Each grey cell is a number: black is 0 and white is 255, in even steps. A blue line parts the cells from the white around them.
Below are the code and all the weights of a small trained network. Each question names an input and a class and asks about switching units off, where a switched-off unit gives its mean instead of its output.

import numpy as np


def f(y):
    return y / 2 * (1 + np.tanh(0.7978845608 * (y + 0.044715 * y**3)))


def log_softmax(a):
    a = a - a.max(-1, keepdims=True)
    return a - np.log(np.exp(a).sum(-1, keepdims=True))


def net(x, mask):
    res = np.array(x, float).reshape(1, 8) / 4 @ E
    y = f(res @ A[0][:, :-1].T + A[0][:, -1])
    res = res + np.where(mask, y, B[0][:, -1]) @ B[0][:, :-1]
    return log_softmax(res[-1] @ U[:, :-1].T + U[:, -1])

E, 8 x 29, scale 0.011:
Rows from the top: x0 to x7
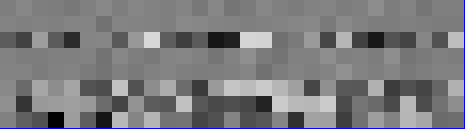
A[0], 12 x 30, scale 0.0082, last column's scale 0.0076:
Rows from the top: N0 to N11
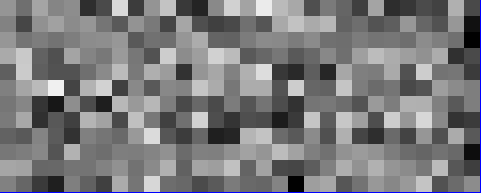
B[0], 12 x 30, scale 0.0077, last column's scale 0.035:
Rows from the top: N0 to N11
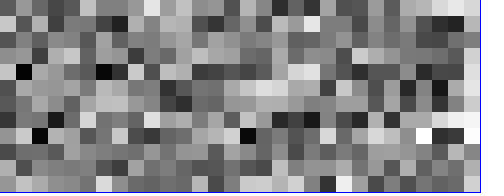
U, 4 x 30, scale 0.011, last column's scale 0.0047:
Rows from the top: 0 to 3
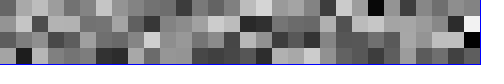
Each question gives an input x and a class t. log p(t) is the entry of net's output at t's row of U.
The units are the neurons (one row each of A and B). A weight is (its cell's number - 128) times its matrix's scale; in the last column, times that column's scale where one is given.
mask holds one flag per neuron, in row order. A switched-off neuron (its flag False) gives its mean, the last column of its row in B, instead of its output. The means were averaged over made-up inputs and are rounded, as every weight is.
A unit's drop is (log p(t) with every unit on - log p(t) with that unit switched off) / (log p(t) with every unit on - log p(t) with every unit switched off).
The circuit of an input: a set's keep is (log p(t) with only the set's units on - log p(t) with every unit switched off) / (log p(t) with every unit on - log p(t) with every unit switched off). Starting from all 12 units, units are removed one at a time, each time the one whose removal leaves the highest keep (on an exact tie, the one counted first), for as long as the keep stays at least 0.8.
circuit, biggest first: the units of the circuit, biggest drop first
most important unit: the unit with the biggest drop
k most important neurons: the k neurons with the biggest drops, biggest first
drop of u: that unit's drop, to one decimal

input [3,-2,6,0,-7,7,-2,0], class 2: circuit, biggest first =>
[N0]
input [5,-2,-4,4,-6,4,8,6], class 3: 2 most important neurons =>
[N1 N5]
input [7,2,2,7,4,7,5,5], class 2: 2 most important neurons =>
[N0 N5]
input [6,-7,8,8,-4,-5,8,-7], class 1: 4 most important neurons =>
[N8 N4 N11 N6]
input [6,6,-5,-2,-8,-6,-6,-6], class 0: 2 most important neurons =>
[N5 N8]
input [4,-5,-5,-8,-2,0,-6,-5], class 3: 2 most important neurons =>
[N8 N4]
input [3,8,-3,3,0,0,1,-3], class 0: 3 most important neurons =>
[N8 N4 N7]
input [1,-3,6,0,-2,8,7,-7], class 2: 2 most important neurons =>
[N0 N4]
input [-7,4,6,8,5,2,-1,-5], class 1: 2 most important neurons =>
[N8 N11]
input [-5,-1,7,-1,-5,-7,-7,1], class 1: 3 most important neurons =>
[N8 N0 N1]
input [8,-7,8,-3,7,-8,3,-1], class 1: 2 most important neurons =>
[N8 N0]
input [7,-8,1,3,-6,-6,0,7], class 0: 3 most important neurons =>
[N11 N6 N0]
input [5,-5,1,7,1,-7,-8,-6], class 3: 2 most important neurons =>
[N4 N0]
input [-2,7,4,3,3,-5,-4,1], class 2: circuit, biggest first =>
[N7]
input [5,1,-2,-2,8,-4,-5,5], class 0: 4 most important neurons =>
[N11 N6 N1 N0]
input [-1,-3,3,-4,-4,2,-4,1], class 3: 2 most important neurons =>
[N4 N7]
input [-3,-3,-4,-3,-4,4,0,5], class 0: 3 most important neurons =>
[N8 N7 N11]
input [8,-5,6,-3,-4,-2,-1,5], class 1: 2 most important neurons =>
[N8 N5]
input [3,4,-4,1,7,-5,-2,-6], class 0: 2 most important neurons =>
[N5 N8]
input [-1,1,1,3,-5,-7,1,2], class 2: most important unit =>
N7
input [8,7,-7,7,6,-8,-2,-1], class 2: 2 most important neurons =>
[N7 N8]
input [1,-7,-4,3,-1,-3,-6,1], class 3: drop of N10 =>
0.0
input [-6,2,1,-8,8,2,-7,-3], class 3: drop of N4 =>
0.7
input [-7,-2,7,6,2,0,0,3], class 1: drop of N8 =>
1.7
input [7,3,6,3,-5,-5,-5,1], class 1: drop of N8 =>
2.9
